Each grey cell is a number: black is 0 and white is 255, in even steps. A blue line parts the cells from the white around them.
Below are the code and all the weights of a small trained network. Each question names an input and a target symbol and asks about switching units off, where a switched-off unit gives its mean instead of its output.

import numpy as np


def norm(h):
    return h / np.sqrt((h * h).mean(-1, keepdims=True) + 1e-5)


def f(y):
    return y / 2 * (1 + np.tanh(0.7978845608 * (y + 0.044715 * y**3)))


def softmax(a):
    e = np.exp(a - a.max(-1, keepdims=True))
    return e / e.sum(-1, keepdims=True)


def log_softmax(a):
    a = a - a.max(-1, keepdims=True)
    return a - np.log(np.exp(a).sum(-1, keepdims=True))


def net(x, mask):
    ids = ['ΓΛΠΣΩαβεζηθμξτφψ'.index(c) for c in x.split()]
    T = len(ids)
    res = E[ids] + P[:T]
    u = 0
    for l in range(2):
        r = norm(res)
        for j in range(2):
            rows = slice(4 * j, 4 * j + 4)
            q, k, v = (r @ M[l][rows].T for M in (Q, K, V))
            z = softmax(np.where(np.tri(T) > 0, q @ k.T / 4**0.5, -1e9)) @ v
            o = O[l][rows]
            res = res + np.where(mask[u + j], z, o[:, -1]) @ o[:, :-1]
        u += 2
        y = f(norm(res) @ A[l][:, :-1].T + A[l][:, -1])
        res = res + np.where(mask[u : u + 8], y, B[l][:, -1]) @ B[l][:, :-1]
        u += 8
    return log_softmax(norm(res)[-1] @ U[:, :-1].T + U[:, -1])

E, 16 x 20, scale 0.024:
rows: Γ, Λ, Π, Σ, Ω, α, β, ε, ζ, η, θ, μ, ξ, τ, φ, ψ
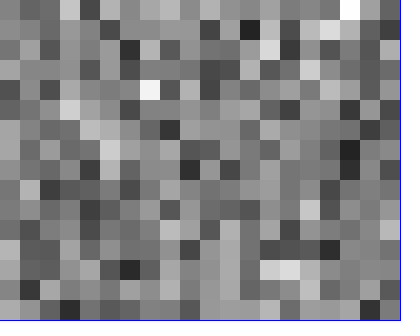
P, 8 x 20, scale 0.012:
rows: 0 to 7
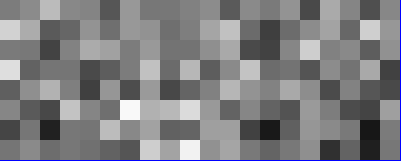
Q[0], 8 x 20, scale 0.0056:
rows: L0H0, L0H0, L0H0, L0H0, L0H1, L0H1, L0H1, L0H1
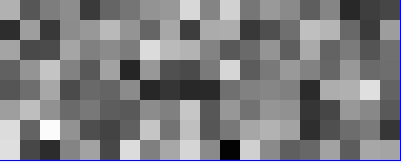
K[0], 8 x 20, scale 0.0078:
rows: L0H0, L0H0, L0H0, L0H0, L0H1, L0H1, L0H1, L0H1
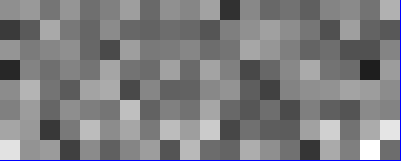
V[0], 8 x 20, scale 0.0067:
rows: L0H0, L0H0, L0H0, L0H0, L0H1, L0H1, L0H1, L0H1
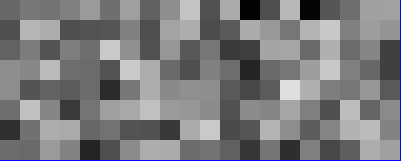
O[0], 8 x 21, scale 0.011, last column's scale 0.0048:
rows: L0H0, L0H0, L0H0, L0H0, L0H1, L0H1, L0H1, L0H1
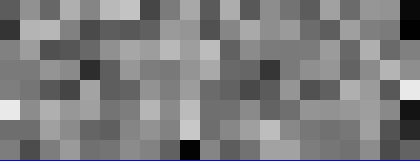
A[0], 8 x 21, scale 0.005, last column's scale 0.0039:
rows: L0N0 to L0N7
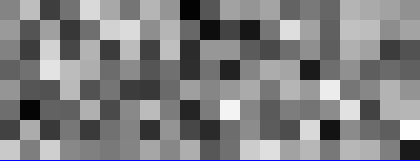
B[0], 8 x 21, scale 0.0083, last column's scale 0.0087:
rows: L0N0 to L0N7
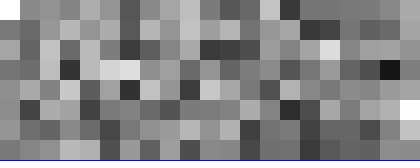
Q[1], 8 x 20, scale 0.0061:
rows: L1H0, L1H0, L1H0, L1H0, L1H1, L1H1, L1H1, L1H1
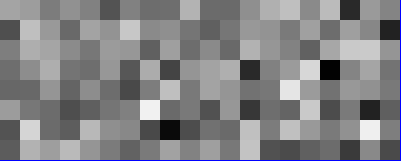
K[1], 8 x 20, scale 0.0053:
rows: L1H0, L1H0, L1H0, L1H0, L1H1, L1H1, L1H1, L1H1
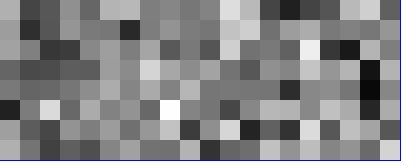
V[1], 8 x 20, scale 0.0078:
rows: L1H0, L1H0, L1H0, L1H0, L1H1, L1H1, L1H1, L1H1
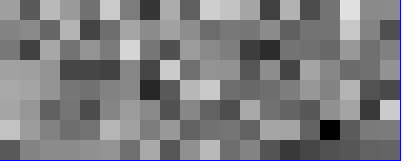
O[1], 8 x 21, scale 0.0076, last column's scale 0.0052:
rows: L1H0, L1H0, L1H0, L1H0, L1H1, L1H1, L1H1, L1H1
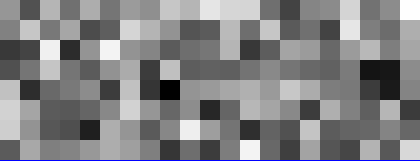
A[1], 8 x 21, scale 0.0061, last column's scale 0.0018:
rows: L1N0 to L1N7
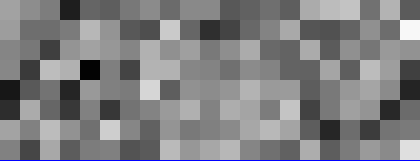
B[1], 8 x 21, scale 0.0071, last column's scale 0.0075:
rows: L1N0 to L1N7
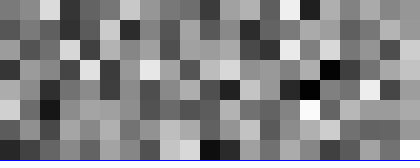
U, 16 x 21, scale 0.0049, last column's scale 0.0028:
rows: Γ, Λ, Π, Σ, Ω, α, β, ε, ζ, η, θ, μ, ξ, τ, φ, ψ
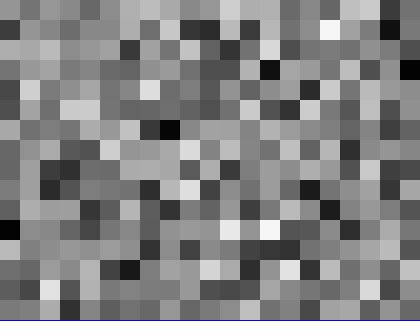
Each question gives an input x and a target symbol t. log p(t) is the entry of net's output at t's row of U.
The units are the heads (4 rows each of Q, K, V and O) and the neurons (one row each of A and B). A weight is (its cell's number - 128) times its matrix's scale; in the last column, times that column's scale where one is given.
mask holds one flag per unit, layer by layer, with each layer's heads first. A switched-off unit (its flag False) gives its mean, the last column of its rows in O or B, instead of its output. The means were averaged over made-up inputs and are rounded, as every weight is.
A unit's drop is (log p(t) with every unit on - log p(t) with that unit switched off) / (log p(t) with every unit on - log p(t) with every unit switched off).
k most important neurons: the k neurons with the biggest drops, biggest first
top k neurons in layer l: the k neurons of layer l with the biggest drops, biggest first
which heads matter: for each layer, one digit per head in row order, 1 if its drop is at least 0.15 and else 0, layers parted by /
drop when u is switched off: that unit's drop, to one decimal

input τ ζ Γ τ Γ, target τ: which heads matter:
00 / 11
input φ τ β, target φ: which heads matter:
01 / 10
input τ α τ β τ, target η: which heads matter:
01 / 00
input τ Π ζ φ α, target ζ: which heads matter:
10 / 00
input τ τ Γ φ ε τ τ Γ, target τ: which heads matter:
10 / 11
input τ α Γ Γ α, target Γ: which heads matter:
01 / 10
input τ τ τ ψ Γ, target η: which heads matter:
01 / 00
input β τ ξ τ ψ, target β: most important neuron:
L0N0
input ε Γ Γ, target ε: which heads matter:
00 / 11
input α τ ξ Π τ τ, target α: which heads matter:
10 / 01
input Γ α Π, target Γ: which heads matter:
00 / 10
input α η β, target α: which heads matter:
00 / 01
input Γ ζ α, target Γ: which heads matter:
00 / 10
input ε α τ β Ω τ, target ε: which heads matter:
01 / 00
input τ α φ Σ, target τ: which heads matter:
00 / 01
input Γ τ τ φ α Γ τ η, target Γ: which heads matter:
01 / 10
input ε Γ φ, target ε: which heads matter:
10 / 01
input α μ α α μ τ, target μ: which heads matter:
01 / 00
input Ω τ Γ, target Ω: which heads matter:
00 / 11
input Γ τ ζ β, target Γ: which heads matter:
00 / 10
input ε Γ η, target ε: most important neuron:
L1N0
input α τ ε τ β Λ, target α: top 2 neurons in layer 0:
L0N3, L0N0
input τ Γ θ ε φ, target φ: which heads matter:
01 / 00
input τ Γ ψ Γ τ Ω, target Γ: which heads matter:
01 / 10
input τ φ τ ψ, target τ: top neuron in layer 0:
L0N6
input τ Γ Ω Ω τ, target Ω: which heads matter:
00 / 11
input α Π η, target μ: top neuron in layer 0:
L0N6
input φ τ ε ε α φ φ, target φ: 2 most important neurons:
L0N2, L1N7
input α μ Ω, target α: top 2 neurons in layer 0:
L0N3, L0N1
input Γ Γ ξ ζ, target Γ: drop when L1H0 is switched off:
0.8
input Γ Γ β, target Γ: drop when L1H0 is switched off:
0.6
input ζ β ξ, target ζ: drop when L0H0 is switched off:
0.8
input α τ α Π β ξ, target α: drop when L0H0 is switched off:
0.2
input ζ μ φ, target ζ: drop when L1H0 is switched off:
0.1
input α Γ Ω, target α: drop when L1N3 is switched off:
0.0
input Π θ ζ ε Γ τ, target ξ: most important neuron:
L0N5
